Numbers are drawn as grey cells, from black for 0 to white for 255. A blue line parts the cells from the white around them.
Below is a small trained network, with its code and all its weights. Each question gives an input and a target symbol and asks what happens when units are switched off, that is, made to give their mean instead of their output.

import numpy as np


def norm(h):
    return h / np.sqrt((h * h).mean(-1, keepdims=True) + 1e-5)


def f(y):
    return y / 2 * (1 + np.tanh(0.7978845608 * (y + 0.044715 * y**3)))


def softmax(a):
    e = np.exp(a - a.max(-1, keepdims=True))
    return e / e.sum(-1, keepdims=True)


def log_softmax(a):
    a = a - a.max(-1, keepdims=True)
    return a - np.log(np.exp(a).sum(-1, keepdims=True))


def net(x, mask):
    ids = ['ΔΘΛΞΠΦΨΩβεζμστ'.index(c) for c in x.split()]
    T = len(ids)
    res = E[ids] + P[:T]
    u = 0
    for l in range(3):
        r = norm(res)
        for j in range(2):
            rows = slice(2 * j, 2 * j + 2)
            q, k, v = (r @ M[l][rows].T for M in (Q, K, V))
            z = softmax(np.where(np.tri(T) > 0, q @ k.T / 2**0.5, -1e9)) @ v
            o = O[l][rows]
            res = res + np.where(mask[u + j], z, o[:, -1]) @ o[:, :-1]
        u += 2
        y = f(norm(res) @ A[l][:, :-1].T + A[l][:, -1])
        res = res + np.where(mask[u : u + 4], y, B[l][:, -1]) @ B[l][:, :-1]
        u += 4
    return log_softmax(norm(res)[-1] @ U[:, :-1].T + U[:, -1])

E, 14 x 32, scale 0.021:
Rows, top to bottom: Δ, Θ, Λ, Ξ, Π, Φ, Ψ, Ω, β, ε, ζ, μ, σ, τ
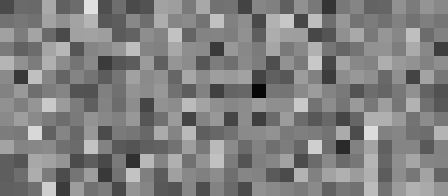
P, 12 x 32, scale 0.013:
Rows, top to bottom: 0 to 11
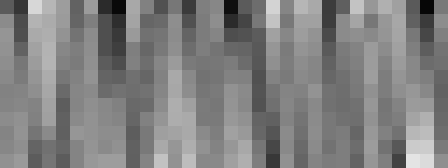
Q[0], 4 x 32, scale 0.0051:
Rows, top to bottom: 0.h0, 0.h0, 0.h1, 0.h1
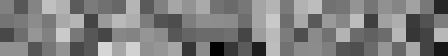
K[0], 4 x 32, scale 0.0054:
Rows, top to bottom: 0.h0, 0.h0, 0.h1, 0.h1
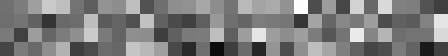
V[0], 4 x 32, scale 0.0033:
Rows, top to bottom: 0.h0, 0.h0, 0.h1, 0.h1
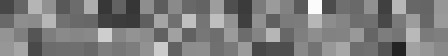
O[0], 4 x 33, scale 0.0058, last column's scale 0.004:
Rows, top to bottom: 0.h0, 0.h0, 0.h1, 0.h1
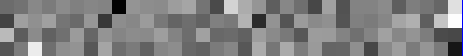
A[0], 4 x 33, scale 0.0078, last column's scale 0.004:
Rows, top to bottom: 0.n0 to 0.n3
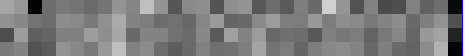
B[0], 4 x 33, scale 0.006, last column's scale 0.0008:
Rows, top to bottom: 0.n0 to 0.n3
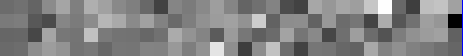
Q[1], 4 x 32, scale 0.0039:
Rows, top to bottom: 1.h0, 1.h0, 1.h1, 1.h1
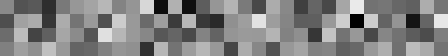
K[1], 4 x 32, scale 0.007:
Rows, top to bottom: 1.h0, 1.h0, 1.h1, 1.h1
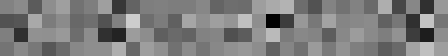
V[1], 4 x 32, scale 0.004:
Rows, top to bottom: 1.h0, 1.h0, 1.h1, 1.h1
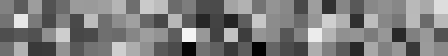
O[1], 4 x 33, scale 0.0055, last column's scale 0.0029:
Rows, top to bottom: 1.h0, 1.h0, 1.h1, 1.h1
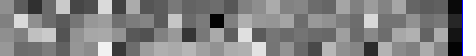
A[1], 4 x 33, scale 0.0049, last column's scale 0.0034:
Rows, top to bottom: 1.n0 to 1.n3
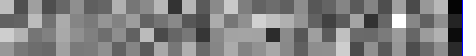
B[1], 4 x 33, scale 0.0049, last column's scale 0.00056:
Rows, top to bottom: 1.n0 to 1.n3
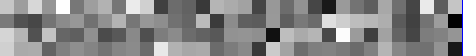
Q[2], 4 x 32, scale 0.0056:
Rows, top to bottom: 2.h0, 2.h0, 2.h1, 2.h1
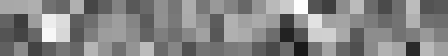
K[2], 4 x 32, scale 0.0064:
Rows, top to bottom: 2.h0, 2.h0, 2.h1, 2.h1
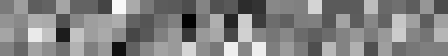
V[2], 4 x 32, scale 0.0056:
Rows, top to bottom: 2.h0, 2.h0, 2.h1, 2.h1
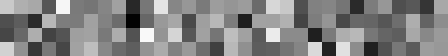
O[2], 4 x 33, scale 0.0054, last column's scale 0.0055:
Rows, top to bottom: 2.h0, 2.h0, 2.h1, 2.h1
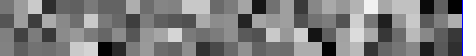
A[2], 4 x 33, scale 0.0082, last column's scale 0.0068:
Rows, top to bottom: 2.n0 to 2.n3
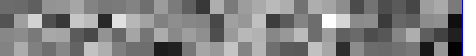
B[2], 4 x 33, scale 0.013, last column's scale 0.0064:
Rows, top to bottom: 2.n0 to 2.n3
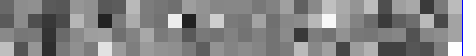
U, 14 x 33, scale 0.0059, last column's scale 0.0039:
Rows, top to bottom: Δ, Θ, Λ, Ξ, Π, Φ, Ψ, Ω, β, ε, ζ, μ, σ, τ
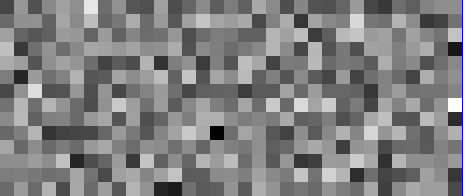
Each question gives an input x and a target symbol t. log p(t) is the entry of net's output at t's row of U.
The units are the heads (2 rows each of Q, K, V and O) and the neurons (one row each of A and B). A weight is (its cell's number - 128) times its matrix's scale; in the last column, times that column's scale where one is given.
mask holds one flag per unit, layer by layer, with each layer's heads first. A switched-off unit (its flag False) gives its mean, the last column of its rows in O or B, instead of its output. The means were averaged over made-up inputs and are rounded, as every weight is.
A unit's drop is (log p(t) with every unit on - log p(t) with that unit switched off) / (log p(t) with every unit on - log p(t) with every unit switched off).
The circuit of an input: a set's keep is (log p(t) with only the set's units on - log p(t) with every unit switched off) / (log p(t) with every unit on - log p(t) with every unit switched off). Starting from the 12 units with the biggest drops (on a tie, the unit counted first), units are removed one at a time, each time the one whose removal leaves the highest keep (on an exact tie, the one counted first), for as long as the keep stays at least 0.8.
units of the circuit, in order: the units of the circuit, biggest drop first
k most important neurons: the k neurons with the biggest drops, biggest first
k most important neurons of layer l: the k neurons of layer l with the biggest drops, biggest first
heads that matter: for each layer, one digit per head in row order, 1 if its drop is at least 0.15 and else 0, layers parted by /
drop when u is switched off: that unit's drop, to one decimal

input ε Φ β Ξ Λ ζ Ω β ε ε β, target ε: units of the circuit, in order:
2.h0, 1.h1
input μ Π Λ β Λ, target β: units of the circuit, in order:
2.h1, 1.h1
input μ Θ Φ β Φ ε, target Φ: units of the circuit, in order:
1.h0
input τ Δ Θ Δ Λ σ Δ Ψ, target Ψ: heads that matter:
01 / 01 / 00
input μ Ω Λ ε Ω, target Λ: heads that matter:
00 / 01 / 01
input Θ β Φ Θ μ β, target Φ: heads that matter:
00 / 01 / 10
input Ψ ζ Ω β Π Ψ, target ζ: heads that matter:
00 / 01 / 11
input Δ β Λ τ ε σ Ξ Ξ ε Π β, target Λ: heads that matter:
00 / 01 / 01
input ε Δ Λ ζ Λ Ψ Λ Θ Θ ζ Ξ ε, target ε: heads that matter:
00 / 10 / 00
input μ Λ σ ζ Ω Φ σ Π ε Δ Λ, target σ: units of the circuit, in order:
2.h0, 1.h1
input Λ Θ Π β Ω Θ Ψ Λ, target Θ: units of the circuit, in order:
2.h0, 1.h1
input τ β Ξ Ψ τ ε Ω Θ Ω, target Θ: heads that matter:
00 / 00 / 10
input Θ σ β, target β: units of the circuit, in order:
1.h1, 2.h1
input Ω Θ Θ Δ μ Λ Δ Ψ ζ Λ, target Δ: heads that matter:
00 / 01 / 10
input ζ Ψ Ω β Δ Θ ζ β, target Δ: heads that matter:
00 / 01 / 11
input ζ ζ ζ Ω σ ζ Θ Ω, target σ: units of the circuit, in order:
1.h1, 2.h0, 2.n0
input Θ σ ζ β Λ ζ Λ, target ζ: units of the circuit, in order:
2.h1, 2.n3, 1.h1
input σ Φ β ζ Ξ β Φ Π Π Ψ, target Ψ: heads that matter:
01 / 00 / 00
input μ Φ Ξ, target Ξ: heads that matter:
00 / 01 / 00
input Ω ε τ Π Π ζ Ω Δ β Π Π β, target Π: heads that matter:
00 / 01 / 01
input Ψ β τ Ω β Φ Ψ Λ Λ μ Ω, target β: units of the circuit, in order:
2.n2, 2.h1
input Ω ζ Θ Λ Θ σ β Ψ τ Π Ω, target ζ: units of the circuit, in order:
1.h1, 2.h1, 2.h0, 2.n3
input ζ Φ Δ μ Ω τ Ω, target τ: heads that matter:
00 / 00 / 10
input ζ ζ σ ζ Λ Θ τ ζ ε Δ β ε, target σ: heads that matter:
00 / 10 / 00
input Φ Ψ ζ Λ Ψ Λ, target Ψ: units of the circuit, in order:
2.h1, 0.h1
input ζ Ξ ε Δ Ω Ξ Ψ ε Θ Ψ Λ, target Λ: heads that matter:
00 / 10 / 00
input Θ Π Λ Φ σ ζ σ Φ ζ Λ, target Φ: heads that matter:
00 / 01 / 10
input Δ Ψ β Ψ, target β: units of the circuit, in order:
0.n0, 1.h1
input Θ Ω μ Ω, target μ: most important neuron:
2.n2
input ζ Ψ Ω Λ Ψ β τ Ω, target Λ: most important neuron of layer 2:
2.n2
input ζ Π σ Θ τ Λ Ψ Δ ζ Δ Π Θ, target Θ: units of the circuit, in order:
2.n0
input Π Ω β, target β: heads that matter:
00 / 01 / 00
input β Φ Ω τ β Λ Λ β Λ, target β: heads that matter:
00 / 11 / 01
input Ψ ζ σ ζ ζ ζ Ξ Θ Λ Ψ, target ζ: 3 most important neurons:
0.n0, 2.n3, 1.n0
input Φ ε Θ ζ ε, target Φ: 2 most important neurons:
1.n0, 2.n0
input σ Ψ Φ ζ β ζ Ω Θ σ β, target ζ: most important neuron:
2.n3
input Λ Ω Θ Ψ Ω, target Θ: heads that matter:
00 / 01 / 10
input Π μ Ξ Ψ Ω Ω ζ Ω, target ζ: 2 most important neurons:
2.n3, 2.n2
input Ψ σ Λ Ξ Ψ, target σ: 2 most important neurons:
0.n0, 2.n0
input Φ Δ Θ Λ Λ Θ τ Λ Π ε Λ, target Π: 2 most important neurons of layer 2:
2.n0, 2.n3
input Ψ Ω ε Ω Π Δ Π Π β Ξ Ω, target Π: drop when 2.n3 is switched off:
0.1
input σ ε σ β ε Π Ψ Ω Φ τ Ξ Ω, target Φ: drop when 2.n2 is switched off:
0.1
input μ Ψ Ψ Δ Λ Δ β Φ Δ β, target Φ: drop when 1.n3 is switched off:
0.0
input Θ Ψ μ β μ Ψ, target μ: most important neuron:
0.n0
